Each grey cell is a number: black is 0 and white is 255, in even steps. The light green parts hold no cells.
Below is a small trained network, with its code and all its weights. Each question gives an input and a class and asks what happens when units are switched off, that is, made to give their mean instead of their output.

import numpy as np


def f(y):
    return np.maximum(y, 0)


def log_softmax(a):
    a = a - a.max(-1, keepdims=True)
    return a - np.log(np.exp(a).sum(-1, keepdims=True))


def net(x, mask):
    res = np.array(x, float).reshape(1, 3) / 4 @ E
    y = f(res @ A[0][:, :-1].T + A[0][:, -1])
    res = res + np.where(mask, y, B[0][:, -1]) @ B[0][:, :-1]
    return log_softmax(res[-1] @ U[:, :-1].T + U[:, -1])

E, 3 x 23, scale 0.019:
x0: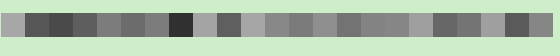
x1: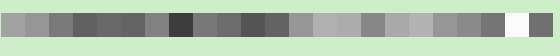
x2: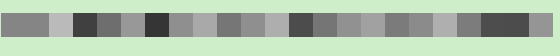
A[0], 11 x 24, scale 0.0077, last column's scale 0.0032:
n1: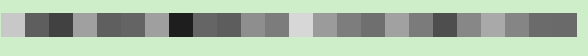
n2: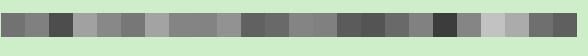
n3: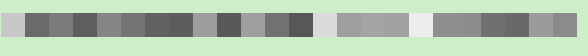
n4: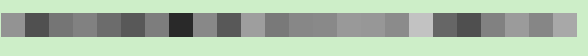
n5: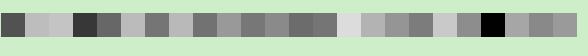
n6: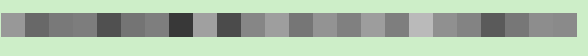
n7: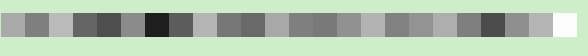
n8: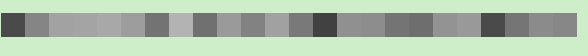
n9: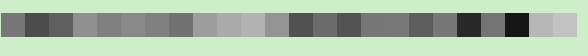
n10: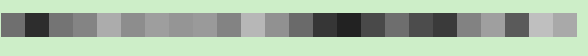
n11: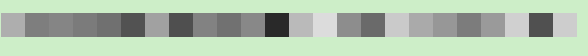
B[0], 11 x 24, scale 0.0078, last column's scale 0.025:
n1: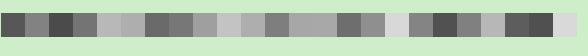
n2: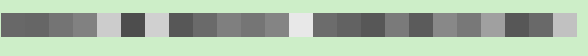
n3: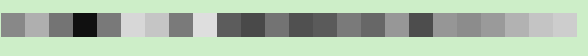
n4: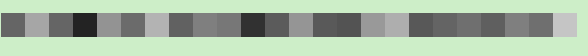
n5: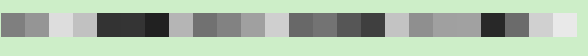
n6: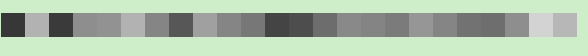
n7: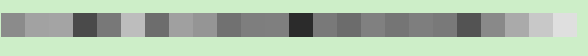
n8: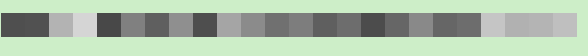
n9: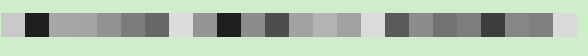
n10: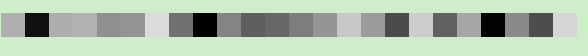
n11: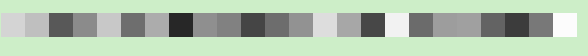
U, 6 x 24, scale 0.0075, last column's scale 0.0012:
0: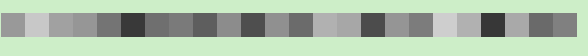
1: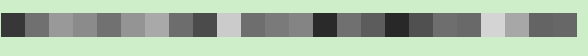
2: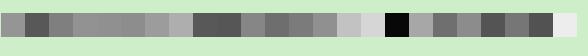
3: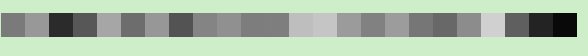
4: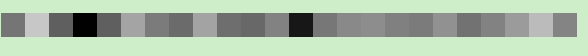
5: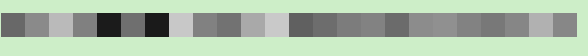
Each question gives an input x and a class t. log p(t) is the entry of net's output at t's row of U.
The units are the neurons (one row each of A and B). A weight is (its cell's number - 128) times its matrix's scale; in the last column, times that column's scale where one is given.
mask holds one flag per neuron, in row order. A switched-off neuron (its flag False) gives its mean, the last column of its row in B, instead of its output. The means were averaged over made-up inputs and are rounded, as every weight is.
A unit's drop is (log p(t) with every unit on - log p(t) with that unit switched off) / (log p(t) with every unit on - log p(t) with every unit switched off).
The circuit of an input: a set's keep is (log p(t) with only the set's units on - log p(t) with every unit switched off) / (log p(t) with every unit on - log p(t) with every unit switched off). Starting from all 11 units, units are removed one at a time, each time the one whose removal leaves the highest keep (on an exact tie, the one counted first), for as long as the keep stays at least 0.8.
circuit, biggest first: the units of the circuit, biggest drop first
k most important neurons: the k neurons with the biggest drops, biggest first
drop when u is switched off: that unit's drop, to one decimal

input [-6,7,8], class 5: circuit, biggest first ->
[n5]
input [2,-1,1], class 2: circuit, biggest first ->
[n5 n11]
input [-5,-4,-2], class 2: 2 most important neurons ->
[n10 n3]
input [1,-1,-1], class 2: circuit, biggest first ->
[n11 n5]
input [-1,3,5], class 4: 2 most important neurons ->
[n3 n9]
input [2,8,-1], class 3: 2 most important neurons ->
[n11 n1]
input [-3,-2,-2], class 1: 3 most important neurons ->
[n9 n11 n5]
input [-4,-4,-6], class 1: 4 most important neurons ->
[n9 n2 n11 n8]
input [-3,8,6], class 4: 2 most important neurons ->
[n7 n3]
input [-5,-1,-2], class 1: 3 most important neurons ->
[n11 n9 n5]
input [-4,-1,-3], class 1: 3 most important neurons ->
[n11 n9 n5]
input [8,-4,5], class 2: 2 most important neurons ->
[n9 n10]
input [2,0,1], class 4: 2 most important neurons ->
[n10 n5]
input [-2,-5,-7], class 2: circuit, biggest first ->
[n10]
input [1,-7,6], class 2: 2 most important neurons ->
[n10 n9]
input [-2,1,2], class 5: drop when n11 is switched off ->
0.3
